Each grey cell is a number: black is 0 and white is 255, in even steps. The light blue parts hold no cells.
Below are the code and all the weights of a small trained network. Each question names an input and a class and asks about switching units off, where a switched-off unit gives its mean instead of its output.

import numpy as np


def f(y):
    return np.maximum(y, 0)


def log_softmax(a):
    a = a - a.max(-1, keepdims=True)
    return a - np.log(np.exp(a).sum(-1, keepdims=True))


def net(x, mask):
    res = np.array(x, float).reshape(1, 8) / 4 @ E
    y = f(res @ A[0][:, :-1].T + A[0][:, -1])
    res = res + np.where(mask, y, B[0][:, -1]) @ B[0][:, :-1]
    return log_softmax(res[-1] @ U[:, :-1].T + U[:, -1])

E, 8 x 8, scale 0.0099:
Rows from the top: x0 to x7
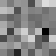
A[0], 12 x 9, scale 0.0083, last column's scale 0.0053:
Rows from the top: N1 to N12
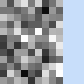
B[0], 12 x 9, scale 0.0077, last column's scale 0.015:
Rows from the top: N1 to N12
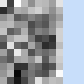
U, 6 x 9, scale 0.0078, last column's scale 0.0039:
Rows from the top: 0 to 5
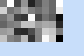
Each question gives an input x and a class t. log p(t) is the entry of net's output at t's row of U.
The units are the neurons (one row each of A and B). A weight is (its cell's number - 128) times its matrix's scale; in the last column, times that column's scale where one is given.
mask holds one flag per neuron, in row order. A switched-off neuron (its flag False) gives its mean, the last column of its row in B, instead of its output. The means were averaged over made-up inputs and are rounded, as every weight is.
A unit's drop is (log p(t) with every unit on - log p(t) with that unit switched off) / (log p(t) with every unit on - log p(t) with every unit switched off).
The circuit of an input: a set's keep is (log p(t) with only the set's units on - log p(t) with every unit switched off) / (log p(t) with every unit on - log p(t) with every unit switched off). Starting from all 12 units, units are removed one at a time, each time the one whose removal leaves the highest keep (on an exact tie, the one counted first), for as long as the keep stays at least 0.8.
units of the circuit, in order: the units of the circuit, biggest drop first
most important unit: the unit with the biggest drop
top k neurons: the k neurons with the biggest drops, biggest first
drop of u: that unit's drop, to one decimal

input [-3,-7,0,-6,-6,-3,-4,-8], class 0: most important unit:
N4
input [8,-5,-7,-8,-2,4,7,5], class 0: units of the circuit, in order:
N6, N1
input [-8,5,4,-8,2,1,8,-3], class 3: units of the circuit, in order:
N2, N11
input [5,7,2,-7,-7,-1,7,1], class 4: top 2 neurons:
N6, N12
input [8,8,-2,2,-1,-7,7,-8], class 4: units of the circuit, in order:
N12, N1
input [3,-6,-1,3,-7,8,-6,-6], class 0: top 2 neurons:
N6, N11
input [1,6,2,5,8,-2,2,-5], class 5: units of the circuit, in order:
N1, N7, N10
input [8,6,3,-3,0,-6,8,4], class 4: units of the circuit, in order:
N12, N1
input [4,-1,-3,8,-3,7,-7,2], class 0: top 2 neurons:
N6, N2
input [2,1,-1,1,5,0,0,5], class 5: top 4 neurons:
N7, N1, N10, N6
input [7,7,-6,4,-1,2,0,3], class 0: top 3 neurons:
N1, N6, N10
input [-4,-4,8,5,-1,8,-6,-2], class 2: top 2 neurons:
N7, N1
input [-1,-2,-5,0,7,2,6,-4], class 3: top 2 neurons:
N2, N9
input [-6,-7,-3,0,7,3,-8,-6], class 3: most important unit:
N2
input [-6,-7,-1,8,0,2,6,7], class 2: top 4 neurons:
N1, N7, N5, N8
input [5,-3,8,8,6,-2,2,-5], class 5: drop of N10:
0.1
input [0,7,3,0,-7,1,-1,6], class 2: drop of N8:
0.3
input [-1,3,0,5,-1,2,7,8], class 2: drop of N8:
0.2
